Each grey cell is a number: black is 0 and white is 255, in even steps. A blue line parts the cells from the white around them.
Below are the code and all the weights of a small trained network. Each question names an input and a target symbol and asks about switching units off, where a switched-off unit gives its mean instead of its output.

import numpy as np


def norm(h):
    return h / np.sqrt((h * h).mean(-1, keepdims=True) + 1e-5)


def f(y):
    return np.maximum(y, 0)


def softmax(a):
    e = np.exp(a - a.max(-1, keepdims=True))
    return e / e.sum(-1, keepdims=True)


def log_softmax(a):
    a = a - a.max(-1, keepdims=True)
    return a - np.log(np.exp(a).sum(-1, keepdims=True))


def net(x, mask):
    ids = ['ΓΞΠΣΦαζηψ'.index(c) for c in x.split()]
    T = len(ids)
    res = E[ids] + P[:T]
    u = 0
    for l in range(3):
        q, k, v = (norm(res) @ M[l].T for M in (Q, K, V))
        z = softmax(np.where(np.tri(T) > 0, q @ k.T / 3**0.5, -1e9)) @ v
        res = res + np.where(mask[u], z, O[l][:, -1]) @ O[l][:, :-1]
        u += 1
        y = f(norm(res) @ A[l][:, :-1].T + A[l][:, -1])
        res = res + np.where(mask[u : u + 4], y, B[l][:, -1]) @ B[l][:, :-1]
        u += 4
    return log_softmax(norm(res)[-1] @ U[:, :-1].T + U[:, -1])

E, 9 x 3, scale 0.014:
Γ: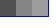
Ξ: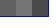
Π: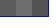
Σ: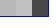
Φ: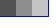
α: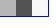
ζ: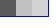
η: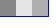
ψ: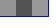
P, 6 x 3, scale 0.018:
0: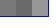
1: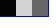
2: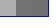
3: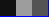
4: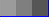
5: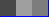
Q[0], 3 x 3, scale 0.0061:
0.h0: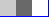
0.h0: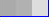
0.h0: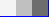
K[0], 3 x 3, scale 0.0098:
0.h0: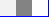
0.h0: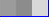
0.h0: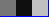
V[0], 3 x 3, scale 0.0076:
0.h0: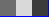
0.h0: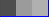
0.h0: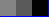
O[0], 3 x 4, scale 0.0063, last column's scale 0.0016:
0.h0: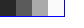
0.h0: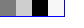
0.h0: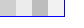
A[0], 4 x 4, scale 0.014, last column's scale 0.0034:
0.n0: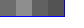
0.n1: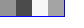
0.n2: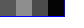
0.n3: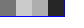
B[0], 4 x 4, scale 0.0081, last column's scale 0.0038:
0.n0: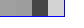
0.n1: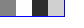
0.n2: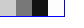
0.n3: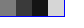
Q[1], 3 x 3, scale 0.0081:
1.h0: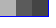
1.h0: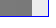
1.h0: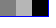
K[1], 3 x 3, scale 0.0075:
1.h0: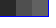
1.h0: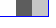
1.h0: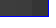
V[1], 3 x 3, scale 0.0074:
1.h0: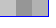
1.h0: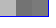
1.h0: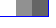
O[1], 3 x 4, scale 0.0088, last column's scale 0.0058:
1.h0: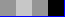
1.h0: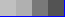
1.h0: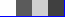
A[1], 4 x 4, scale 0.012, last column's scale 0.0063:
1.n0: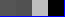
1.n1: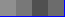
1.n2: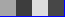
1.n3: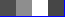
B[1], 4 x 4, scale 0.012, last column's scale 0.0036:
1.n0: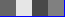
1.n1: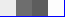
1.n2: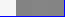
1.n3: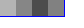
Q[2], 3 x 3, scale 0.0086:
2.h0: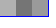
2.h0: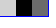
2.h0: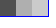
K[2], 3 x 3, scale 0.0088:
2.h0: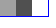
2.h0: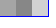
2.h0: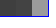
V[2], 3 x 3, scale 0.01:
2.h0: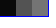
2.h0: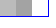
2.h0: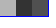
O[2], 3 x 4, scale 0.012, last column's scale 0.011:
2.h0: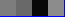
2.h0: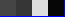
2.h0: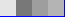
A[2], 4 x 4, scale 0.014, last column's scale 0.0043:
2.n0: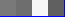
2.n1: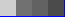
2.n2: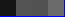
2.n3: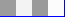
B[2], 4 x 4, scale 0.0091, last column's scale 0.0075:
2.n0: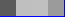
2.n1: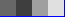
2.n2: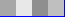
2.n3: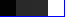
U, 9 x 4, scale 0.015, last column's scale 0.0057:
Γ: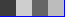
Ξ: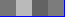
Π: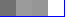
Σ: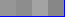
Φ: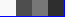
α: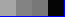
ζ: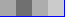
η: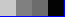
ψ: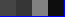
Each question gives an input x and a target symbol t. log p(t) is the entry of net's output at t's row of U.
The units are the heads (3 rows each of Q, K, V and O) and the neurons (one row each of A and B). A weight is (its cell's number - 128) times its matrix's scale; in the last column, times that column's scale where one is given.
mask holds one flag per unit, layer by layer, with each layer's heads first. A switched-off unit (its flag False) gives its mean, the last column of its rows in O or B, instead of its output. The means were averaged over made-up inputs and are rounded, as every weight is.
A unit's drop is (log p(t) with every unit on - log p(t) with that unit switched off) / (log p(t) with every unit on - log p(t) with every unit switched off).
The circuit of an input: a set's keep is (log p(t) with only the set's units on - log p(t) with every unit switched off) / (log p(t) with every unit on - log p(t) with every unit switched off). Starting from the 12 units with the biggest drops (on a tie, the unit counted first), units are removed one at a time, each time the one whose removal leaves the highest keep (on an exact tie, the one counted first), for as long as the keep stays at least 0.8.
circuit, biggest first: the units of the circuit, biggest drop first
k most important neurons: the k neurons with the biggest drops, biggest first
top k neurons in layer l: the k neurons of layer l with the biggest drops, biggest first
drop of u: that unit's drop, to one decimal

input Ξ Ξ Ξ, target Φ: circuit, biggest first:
[2.h0 1.h0 0.h0]
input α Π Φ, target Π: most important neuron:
[2.n0]
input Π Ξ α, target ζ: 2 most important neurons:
[0.n3 0.n2]
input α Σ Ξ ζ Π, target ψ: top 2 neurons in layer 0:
[0.n1 0.n3]
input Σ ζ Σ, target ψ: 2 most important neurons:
[2.n3 0.n2]
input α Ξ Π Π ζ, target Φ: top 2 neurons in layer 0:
[0.n3 0.n2]
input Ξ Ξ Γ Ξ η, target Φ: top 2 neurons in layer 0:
[0.n3 0.n1]
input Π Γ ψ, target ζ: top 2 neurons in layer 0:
[0.n3 0.n2]
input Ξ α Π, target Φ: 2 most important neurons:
[0.n3 1.n1]
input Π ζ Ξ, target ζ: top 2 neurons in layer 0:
[0.n3 0.n1]
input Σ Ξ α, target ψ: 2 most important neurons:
[2.n3 0.n1]
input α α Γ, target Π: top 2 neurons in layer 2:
[2.n0 2.n3]
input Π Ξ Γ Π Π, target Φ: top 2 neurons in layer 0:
[0.n2 0.n1]
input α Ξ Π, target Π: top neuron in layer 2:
[2.n0]
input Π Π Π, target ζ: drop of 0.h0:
0.9
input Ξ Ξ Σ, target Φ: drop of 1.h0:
0.3
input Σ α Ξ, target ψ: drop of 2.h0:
0.7
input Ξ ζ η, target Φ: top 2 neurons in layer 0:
[0.n3 0.n1]
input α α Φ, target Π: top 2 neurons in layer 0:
[0.n1 0.n2]
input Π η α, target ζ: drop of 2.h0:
1.1
